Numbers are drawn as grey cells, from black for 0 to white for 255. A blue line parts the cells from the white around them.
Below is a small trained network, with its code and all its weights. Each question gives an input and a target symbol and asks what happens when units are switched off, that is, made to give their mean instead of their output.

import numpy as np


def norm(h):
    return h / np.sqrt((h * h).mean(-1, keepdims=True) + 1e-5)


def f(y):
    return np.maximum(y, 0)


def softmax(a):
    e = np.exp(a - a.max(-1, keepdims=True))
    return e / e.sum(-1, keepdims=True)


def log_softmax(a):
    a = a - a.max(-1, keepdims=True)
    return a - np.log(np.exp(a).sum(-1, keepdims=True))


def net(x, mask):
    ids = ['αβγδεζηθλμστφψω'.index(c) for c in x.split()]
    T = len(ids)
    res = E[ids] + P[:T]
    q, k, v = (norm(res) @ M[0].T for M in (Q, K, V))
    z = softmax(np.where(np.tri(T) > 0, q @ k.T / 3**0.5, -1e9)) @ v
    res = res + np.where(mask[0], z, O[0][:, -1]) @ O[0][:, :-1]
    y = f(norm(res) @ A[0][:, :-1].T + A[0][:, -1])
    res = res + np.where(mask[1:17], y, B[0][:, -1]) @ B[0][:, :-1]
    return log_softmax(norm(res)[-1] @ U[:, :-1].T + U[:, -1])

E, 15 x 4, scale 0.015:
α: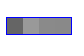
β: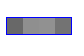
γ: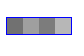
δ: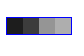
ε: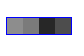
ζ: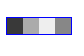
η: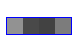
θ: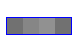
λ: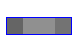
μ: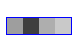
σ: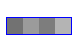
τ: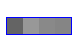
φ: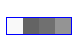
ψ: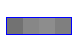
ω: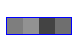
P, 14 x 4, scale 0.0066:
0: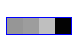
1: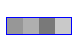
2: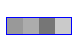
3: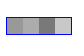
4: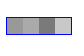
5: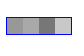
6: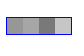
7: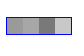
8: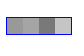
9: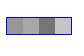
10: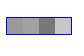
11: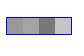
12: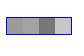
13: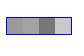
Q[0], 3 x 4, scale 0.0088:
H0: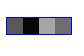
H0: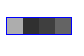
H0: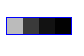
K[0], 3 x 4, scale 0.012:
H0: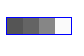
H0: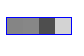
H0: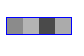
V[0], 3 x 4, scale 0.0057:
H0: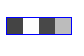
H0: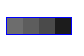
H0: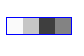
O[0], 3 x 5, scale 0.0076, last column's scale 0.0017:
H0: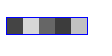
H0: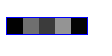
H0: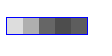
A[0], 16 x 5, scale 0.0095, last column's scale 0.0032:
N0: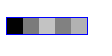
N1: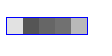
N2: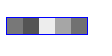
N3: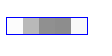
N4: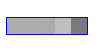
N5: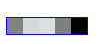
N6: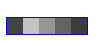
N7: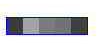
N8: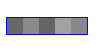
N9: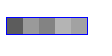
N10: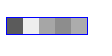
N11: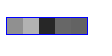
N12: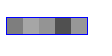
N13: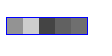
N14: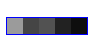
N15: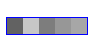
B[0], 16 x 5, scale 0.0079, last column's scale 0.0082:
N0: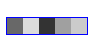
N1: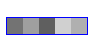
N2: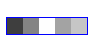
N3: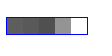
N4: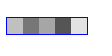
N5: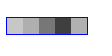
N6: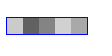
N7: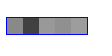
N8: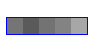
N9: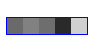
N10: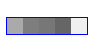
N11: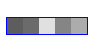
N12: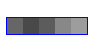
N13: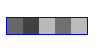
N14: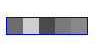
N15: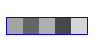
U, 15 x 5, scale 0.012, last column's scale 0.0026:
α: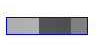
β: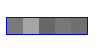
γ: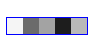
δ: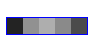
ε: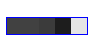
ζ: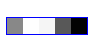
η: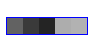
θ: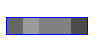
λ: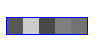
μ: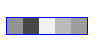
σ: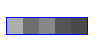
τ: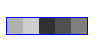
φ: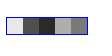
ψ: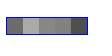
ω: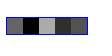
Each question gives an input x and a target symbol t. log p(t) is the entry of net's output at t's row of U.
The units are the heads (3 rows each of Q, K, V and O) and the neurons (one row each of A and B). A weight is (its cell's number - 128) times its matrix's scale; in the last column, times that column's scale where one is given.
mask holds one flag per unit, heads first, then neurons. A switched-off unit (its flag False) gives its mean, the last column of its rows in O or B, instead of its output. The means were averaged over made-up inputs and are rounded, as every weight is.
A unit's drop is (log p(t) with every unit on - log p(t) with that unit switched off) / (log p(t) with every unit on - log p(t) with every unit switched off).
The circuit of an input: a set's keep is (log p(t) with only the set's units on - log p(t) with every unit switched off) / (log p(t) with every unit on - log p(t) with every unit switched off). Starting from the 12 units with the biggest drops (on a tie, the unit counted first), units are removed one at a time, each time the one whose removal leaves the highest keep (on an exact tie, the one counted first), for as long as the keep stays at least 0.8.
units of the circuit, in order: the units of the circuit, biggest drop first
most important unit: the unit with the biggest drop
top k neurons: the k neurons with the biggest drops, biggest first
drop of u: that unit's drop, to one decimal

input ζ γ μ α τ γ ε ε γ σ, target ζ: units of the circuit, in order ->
N9; N6
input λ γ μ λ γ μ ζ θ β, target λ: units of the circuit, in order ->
H0; N0
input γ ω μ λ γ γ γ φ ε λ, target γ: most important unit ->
N5
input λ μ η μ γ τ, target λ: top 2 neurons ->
N0; N3
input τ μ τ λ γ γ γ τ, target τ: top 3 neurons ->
N0; N2; N3
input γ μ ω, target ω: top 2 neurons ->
N13; N11
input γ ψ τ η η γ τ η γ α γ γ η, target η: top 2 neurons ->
N1; N2
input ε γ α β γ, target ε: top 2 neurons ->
N9; N2
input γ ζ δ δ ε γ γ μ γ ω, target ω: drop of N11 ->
0.3
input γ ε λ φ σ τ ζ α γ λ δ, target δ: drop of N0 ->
0.1
